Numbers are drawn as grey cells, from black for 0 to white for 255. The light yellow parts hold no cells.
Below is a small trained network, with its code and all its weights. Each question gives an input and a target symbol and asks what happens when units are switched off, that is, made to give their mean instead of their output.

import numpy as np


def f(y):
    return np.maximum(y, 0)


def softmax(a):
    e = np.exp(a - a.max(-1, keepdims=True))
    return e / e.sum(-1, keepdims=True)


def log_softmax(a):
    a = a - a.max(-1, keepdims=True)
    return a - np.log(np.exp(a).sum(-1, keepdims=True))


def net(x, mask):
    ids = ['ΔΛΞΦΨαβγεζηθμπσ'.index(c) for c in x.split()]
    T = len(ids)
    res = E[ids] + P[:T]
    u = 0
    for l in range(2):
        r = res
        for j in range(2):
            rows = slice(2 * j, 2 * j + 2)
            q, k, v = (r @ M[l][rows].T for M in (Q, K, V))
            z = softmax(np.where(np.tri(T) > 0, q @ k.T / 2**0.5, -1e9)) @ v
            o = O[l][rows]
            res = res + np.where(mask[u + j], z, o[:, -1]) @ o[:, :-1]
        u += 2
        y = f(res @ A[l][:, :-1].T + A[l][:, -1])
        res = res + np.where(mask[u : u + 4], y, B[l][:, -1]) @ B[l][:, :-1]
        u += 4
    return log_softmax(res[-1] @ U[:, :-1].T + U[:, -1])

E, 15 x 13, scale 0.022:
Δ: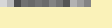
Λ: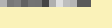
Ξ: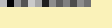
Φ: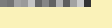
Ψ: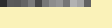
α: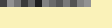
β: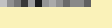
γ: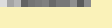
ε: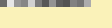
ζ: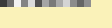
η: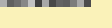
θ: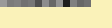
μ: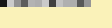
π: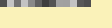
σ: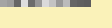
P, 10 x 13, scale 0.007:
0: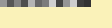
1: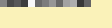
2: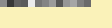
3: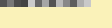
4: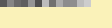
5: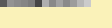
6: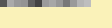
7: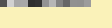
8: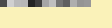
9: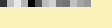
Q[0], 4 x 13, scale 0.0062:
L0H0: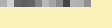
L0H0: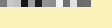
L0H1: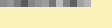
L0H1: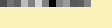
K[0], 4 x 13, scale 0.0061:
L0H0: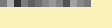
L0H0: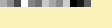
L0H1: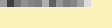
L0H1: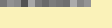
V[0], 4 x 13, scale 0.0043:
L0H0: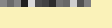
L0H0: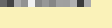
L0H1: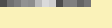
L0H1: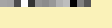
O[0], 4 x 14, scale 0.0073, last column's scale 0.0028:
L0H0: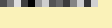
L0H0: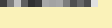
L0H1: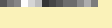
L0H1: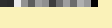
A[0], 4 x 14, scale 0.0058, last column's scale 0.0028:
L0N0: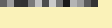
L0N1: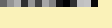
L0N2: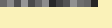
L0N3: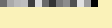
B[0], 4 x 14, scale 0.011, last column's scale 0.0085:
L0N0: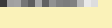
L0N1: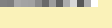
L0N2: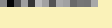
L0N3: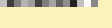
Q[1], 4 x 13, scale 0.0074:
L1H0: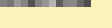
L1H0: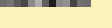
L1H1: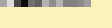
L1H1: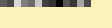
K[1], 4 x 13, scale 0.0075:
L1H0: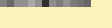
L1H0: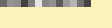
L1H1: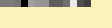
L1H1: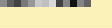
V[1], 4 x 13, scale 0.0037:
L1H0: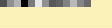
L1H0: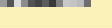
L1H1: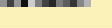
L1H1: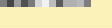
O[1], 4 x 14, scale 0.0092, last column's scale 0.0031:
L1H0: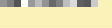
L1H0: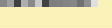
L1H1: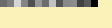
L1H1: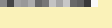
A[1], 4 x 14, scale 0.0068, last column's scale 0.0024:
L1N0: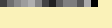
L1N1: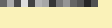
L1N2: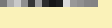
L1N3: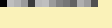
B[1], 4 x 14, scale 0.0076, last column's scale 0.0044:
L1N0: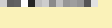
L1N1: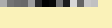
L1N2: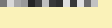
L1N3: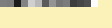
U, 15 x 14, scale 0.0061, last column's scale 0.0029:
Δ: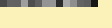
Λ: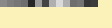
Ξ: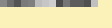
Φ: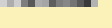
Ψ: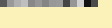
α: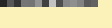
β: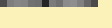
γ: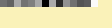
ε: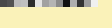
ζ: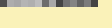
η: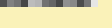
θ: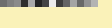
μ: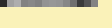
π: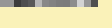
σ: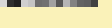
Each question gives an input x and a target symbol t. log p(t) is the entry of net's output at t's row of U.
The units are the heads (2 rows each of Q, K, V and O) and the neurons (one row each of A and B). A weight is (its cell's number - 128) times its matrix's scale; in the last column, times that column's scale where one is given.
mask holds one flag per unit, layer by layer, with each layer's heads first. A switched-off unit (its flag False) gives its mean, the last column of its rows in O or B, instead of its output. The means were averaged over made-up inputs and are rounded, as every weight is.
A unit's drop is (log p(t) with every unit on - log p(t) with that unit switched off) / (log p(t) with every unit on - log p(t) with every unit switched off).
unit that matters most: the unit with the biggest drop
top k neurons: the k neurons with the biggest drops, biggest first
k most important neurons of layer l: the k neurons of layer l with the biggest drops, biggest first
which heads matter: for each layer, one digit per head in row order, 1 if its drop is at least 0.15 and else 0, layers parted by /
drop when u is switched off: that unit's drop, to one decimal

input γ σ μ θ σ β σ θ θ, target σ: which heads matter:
11 / 01
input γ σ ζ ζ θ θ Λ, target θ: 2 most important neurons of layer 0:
[L0N2, L0N0]
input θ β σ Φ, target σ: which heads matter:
10 / 00
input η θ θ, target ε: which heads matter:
10 / 00
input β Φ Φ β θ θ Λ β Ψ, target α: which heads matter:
00 / 00
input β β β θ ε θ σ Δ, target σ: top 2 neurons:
[L0N0, L0N1]
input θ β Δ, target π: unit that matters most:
L0N0
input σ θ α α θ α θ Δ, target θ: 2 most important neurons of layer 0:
[L0N0, L0N1]
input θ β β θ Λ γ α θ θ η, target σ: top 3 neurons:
[L0N0, L0N2, L0N1]
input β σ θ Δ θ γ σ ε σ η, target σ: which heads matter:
01 / 01
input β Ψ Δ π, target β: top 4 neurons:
[L1N1, L0N1, L0N0, L0N2]
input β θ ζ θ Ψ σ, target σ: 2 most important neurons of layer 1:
[L1N1, L1N3]
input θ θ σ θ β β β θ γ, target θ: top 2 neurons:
[L0N1, L0N0]
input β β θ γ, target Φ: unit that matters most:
L0H0
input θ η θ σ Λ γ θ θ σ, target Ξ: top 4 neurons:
[L1N3, L0N1, L0N3, L1N1]
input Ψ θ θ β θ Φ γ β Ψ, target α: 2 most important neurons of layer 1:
[L1N3, L1N0]
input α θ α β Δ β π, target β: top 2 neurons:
[L1N1, L0N1]
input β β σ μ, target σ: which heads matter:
10 / 00
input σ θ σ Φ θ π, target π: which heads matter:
10 / 11
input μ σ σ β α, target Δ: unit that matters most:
L0H1
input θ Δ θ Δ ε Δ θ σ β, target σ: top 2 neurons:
[L0N0, L1N0]
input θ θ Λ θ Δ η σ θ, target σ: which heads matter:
11 / 00
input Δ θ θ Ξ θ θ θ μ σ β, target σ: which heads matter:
01 / 00
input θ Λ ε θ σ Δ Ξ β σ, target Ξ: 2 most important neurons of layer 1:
[L1N3, L1N1]
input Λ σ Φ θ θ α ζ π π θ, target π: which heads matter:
10 / 01
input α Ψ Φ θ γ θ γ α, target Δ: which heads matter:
10 / 00
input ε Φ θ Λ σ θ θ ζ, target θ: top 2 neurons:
[L0N0, L0N2]
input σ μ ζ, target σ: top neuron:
[L1N0]
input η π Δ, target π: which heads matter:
01 / 00
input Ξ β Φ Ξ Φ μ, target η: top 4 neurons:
[L1N1, L1N3, L1N0, L0N1]
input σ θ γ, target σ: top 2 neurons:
[L1N0, L0N0]
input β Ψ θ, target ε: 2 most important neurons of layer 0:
[L0N0, L0N2]
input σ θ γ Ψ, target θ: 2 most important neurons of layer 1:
[L1N3, L1N2]
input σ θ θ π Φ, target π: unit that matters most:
L1H1
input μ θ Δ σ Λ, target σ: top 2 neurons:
[L0N0, L1N0]
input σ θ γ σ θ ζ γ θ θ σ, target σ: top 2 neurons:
[L0N3, L1N3]
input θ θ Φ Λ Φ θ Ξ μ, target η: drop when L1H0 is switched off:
0.1
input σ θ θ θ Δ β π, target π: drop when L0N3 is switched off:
0.0
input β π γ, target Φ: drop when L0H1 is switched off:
-0.1
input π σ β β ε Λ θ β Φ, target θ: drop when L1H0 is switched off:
0.7
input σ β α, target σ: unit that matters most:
L0H1
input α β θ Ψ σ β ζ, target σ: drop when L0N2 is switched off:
-0.1
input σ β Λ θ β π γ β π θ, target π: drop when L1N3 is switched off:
0.0
